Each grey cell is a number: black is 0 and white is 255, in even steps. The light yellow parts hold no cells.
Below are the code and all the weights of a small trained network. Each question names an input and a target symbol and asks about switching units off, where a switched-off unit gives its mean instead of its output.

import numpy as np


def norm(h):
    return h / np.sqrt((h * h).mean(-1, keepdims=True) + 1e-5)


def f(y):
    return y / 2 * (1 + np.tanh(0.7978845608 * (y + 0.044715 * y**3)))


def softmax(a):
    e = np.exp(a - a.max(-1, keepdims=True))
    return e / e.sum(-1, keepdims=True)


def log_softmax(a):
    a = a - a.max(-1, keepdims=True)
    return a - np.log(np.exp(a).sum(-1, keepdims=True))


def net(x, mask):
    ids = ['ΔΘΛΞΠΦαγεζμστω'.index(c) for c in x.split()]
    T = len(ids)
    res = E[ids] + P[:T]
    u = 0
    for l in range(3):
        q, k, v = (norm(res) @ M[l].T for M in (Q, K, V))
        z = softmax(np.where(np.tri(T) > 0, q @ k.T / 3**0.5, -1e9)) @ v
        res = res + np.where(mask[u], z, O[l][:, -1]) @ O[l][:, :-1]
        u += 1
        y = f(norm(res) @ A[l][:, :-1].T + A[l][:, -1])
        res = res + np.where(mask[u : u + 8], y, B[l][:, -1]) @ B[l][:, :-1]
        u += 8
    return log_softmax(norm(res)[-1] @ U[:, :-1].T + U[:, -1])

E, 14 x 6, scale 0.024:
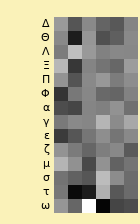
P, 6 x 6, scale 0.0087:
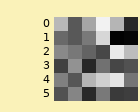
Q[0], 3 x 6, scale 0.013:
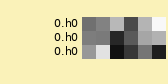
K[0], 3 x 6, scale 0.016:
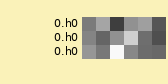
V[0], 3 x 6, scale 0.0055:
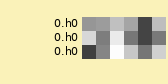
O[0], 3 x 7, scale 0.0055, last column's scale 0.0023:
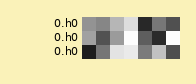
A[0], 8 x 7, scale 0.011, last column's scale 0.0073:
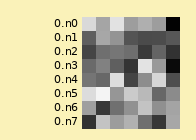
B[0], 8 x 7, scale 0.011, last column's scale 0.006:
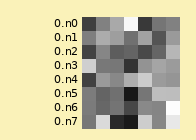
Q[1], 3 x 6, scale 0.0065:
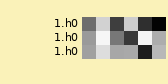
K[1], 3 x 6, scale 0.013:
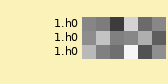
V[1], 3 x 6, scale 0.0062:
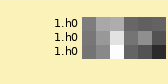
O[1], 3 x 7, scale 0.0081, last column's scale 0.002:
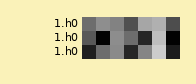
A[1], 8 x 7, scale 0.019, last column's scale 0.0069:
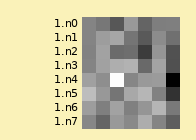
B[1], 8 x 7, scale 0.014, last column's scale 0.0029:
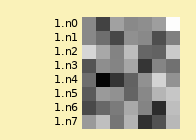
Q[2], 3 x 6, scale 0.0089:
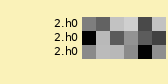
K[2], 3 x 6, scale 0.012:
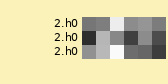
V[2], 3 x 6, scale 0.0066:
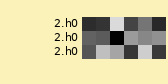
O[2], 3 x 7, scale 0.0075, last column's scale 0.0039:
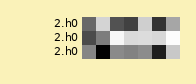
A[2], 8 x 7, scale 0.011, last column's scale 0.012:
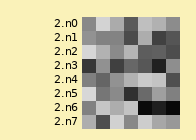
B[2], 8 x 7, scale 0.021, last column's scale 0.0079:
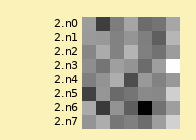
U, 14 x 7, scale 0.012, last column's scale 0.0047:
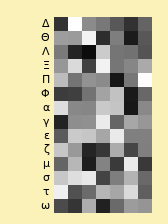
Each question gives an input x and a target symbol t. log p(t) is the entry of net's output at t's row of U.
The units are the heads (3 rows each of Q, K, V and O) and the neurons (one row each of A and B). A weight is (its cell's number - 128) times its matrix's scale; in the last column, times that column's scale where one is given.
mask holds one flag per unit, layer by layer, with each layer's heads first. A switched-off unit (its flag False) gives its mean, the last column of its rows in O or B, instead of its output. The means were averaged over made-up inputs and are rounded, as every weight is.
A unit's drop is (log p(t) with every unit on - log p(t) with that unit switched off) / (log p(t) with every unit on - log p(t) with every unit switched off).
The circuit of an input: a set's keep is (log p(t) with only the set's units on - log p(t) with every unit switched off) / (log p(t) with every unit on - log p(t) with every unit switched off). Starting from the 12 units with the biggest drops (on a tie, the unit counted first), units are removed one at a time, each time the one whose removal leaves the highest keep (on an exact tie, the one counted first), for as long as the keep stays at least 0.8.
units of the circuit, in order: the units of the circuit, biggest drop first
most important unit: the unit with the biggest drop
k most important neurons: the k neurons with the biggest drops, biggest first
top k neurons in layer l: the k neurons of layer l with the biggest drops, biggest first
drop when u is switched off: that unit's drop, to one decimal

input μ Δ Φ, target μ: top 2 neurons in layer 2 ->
(2.n5, 2.n7)
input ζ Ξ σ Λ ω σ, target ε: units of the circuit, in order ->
(2.h0, 2.n4, 1.n0)
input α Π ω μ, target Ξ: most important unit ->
1.n2
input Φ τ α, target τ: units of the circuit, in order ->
(2.h0, 2.n0)
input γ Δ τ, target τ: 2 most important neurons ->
(0.n7, 2.n5)
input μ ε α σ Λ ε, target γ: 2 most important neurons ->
(2.n3, 0.n2)
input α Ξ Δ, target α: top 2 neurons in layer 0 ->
(0.n4, 0.n6)
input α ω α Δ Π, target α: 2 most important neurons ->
(1.n6, 0.n6)
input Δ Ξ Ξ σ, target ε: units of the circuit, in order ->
(2.h0, 2.n4)
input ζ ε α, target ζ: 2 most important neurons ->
(0.n3, 0.n6)
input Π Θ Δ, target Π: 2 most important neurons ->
(1.n7, 2.n6)
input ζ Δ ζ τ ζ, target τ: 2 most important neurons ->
(2.n0, 0.n2)
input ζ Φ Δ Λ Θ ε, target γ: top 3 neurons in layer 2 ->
(2.n3, 2.n6, 2.n0)
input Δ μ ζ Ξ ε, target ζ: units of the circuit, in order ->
(0.h0)
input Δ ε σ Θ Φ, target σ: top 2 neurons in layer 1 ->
(1.n5, 1.n7)
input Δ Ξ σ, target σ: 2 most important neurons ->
(2.n4, 1.n5)
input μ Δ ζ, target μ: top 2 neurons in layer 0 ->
(0.n7, 0.n1)
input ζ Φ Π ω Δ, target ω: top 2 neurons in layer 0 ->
(0.n6, 0.n1)
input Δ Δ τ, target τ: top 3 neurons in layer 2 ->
(2.n5, 2.n7, 2.n4)
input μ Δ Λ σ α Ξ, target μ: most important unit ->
2.n5
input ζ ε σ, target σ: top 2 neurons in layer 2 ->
(2.n4, 2.n7)
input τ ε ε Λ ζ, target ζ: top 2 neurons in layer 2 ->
(2.n3, 2.n5)
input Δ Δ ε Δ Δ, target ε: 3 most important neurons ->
(0.n4, 1.n6, 2.n4)
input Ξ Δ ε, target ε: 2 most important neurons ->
(1.n6, 0.n7)
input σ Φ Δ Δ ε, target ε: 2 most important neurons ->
(1.n6, 0.n1)
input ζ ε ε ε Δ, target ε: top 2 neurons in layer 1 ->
(1.n6, 1.n7)
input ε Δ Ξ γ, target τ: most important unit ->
2.n0
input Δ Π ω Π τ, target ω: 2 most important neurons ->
(0.n6, 2.n4)
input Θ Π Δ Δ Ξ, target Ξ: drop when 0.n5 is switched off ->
0.1
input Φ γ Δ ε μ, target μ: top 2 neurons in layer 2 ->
(2.n5, 2.n7)
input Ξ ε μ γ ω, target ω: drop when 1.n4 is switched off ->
0.3
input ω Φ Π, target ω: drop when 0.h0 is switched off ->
-0.1
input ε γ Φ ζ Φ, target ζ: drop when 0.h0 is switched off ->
0.7
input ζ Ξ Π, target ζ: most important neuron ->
(0.n6)
